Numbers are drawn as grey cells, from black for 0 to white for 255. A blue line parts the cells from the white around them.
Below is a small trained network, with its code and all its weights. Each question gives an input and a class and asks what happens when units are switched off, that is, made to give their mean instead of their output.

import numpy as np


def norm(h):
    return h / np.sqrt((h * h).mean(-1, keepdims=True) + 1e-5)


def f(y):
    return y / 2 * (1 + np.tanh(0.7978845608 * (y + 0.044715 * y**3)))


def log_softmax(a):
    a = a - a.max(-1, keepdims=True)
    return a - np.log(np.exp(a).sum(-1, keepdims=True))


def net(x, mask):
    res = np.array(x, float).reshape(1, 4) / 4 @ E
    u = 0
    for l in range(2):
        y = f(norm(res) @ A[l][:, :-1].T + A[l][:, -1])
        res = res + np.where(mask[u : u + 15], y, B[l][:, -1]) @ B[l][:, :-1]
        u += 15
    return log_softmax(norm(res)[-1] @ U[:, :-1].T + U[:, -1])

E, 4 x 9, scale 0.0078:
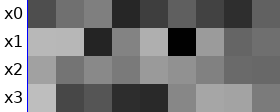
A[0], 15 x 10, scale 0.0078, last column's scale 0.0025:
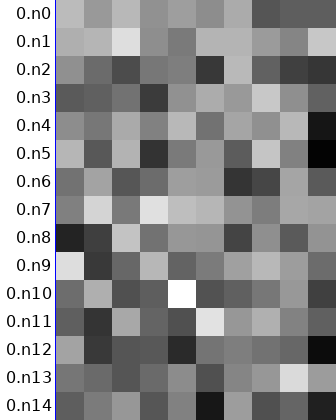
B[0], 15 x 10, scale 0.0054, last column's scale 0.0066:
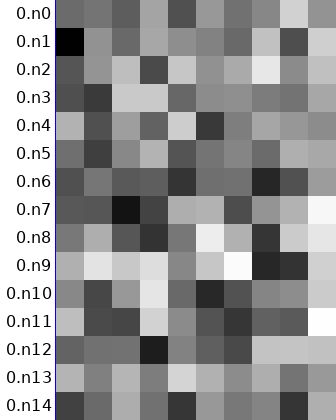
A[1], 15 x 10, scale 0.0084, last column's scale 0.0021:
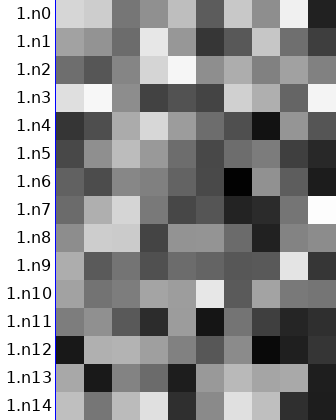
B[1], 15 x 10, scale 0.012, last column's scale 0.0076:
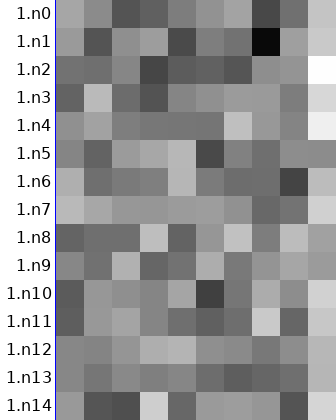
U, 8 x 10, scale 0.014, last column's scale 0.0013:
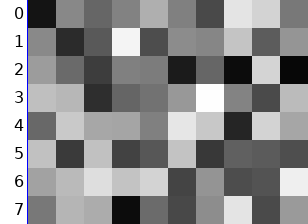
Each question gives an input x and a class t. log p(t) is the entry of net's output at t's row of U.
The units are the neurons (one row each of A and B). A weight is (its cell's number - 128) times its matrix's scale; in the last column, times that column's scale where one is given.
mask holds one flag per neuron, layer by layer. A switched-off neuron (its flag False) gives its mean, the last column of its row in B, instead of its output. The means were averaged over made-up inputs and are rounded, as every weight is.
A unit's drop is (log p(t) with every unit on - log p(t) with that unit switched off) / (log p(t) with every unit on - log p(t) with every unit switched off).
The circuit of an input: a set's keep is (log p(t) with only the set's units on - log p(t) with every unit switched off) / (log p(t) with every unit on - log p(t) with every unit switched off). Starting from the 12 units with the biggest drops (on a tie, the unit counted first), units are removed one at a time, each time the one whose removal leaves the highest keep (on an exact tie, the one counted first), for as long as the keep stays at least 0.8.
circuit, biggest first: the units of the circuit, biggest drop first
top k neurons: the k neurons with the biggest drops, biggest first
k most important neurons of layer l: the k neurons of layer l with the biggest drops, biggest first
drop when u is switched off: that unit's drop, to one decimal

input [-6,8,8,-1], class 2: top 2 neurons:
(1.n1, 0.n10)
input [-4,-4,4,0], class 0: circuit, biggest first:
(1.n10)
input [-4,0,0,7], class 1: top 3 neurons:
(1.n14, 0.n3, 0.n8)
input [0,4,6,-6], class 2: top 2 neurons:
(0.n7, 1.n1)
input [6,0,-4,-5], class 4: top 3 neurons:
(0.n8, 1.n8, 0.n11)
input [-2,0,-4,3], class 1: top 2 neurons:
(1.n14, 0.n3)
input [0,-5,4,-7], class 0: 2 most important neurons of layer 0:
(0.n7, 0.n9)
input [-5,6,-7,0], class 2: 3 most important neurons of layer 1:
(1.n1, 1.n2, 1.n4)
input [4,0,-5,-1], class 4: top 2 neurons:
(0.n8, 0.n11)
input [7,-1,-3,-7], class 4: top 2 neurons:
(0.n8, 1.n8)
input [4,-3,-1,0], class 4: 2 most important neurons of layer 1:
(1.n8, 1.n2)
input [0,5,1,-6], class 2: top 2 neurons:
(1.n1, 0.n7)
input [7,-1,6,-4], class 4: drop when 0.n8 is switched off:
0.4
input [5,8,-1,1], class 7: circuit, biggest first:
(1.n11)
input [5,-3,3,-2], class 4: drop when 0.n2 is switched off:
0.0
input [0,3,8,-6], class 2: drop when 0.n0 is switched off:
0.1
